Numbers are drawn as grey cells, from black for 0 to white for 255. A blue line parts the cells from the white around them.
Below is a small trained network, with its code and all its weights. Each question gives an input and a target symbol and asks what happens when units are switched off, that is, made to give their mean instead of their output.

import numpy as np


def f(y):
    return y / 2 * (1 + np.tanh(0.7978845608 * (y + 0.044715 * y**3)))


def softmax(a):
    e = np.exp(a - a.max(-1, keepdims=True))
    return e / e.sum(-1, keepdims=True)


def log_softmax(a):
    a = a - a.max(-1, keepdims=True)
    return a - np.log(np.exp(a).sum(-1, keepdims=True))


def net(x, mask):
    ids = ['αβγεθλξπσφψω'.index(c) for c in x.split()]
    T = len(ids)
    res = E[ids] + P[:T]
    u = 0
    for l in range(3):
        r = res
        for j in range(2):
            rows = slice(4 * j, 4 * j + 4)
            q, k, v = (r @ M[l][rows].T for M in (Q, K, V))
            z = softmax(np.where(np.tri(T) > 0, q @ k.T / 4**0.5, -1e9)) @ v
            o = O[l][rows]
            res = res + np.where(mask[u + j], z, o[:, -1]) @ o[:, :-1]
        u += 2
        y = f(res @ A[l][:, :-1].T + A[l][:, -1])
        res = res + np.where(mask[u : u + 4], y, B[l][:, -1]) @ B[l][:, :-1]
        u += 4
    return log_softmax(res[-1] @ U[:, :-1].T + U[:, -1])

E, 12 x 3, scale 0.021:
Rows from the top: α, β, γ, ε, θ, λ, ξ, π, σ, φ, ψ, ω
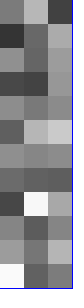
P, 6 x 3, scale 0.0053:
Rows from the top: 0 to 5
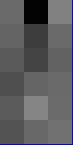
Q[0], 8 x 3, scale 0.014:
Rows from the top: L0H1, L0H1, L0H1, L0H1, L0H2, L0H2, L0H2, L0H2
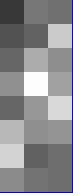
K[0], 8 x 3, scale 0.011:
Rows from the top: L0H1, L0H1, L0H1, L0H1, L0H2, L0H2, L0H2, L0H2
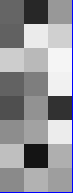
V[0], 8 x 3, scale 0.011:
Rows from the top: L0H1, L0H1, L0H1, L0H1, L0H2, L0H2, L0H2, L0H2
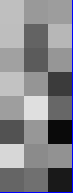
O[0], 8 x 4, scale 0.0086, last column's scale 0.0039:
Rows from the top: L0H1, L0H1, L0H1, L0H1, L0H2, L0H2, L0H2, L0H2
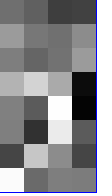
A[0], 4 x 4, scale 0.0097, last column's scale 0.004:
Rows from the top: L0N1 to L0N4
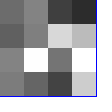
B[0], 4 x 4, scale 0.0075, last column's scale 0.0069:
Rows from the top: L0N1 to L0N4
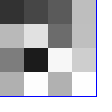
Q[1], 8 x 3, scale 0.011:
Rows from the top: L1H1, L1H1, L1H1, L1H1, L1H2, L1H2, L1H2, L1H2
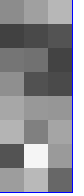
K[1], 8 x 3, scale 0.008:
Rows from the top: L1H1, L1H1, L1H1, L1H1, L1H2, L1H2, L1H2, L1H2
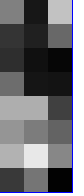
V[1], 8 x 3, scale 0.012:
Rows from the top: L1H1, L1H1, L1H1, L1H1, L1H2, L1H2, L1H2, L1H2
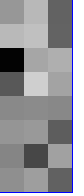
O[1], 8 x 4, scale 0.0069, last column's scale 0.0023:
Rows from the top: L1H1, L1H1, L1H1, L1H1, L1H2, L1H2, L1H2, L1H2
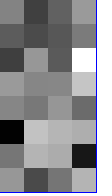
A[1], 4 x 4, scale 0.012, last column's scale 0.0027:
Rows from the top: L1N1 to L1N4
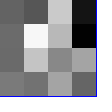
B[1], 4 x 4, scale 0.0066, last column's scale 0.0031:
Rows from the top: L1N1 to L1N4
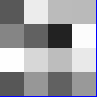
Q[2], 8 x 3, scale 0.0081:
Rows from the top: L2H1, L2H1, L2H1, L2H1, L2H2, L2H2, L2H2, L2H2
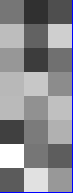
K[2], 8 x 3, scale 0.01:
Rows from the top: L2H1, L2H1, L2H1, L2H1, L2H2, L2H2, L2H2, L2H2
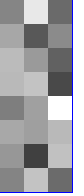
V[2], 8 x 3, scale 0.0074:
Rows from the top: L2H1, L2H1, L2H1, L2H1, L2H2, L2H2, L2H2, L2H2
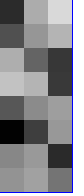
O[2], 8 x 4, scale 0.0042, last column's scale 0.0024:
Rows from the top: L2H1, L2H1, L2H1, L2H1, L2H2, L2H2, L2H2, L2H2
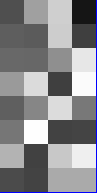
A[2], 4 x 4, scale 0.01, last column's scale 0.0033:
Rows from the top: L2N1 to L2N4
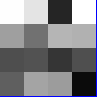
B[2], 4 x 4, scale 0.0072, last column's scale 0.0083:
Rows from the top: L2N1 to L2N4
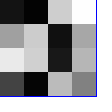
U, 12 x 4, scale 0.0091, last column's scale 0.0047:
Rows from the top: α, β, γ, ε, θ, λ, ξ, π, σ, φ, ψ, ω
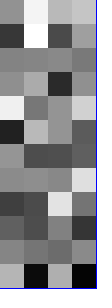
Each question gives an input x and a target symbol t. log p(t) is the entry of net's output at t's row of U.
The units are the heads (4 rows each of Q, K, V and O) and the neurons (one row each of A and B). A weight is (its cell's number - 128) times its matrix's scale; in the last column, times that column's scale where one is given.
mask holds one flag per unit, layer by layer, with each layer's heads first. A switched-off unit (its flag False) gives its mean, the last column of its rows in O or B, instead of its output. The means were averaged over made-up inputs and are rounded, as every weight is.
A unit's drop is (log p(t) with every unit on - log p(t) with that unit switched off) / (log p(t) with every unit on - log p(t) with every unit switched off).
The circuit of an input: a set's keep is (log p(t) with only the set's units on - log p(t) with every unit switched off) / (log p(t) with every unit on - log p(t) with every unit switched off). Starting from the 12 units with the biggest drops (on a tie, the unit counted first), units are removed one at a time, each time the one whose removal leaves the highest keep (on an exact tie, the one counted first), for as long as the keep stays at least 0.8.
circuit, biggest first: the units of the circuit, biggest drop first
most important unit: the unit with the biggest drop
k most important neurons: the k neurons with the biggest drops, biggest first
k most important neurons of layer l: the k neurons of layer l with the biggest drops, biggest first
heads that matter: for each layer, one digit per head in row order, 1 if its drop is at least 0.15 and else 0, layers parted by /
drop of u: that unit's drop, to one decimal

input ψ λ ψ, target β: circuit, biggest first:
[L0H2]
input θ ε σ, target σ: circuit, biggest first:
[L2N1, L1N3]
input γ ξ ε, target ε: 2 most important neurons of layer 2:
[L2N3, L2N1]
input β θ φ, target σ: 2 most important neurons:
[L2N1, L0N1]
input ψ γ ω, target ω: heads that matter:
10 / 10 / 00
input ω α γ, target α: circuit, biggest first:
[L0H2, L0H1]
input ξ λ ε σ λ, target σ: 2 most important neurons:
[L2N1, L1N2]
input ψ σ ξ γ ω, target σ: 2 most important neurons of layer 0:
[L0N4, L0N2]
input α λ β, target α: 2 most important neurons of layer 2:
[L2N1, L2N2]
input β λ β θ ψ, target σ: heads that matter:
11 / 10 / 00
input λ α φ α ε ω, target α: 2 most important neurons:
[L0N3, L1N1]
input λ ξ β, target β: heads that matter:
11 / 00 / 00
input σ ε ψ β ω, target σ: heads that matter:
01 / 00 / 00
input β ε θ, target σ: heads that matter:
10 / 10 / 00
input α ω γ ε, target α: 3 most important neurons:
[L1N1, L2N1, L2N2]
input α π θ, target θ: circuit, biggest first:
[L0H2, L1H1]
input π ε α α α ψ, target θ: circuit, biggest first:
[L0H2, L2N2]
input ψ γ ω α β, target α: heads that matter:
01 / 00 / 00
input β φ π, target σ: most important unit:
L0H1
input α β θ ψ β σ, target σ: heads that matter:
01 / 00 / 00
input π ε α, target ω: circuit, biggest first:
[L0H2, L2N1]
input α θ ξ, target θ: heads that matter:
11 / 10 / 00
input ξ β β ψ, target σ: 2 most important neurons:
[L2N1, L2N3]
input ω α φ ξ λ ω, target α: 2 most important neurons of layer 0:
[L0N3, L0N2]
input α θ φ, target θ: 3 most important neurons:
[L2N1, L0N1, L1N2]
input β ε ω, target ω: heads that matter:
10 / 10 / 10
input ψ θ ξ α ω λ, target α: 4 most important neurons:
[L1N1, L2N1, L2N2, L0N4]
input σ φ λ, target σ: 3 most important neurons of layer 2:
[L2N1, L2N3, L2N2]
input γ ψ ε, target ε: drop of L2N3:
0.3
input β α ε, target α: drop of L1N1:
0.2
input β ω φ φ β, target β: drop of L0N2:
-0.1
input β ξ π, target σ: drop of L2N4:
-0.1
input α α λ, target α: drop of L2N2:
0.2
